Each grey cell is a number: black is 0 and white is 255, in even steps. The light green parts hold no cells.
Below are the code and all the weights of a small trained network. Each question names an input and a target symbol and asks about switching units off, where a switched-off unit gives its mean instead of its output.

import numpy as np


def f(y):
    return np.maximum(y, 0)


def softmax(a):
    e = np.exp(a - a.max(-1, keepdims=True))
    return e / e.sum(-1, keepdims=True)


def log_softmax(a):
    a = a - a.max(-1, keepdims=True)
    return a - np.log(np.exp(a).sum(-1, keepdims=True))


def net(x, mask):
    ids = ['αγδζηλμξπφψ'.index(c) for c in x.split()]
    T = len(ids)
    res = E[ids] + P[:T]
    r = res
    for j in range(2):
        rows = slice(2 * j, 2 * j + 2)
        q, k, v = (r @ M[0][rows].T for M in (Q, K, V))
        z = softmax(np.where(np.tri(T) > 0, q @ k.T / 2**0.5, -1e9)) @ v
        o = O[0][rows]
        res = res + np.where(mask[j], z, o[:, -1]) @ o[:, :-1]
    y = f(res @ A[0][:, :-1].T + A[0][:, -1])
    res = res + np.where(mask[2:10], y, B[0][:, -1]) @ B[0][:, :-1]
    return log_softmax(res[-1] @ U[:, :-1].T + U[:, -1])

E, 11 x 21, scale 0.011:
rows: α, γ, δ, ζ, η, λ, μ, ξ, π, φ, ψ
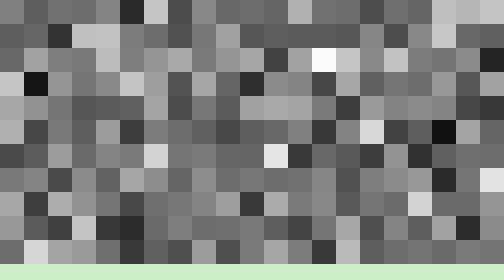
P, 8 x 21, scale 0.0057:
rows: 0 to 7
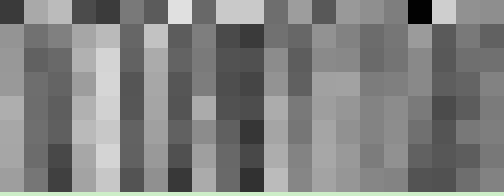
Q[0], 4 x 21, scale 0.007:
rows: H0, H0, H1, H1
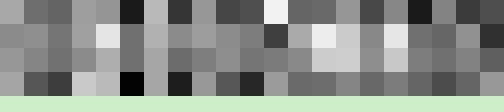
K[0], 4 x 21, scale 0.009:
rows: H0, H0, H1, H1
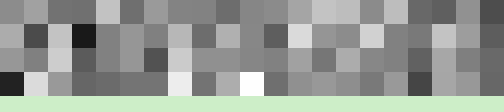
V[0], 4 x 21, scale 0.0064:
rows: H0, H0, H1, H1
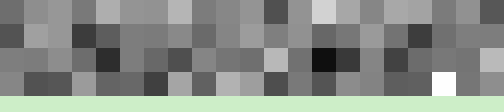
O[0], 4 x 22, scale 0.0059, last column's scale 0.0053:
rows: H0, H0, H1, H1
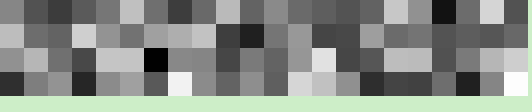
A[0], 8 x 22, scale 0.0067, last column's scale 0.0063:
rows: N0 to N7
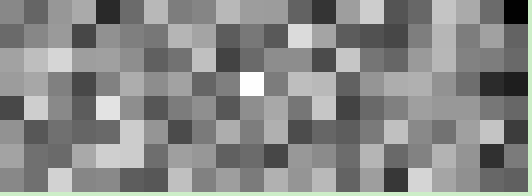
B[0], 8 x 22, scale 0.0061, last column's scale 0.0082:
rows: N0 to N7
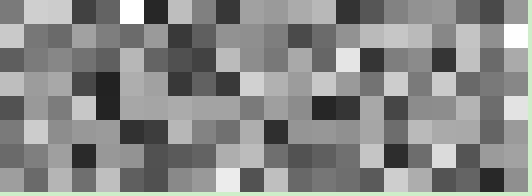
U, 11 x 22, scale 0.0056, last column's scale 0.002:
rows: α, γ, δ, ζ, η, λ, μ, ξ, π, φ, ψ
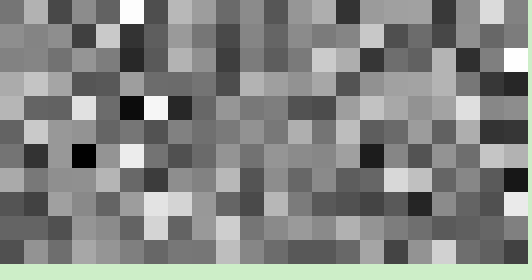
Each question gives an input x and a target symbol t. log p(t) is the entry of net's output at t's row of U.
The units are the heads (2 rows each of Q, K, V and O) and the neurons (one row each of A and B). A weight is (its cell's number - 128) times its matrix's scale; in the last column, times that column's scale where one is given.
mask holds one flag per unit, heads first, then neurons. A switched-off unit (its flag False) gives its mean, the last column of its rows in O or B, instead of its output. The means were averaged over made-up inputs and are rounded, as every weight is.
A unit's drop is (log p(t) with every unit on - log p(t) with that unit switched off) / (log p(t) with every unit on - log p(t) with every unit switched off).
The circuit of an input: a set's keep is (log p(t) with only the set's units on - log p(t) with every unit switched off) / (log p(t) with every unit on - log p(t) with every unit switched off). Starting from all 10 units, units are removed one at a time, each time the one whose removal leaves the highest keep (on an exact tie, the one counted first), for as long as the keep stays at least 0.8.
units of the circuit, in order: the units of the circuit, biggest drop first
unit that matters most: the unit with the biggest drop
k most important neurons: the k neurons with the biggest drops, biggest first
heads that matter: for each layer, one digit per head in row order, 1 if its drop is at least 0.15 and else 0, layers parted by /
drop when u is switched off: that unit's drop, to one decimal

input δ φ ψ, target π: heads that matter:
11
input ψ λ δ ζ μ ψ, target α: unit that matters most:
H0
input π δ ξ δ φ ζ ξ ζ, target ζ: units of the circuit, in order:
(N0, H1)
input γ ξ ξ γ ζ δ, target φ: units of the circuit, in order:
(H1, H0)
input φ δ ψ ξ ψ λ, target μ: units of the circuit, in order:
(H0, H1)
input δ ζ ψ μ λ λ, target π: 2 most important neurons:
(N0, N1)
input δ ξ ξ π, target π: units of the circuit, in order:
(H1, N0)
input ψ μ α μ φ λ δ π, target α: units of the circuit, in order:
(H0, H1)
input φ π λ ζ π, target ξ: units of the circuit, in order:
(N7, N1, H1)
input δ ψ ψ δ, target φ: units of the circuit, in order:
(H0, H1, N1)
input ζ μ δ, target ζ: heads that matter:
00
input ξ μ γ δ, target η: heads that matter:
11
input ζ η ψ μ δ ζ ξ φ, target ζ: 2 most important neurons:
(N0, N5)
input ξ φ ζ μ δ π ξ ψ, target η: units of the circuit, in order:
(H1)
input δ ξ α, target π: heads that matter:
01
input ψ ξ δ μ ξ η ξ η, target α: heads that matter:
10
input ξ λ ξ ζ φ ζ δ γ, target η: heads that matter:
11
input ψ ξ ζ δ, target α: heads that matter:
10
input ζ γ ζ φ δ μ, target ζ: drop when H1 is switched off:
1.2
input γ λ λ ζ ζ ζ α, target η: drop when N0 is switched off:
0.1
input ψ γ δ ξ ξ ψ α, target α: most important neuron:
(N5)
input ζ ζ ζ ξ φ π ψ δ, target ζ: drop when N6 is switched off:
0.2
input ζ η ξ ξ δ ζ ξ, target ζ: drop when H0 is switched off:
-0.1
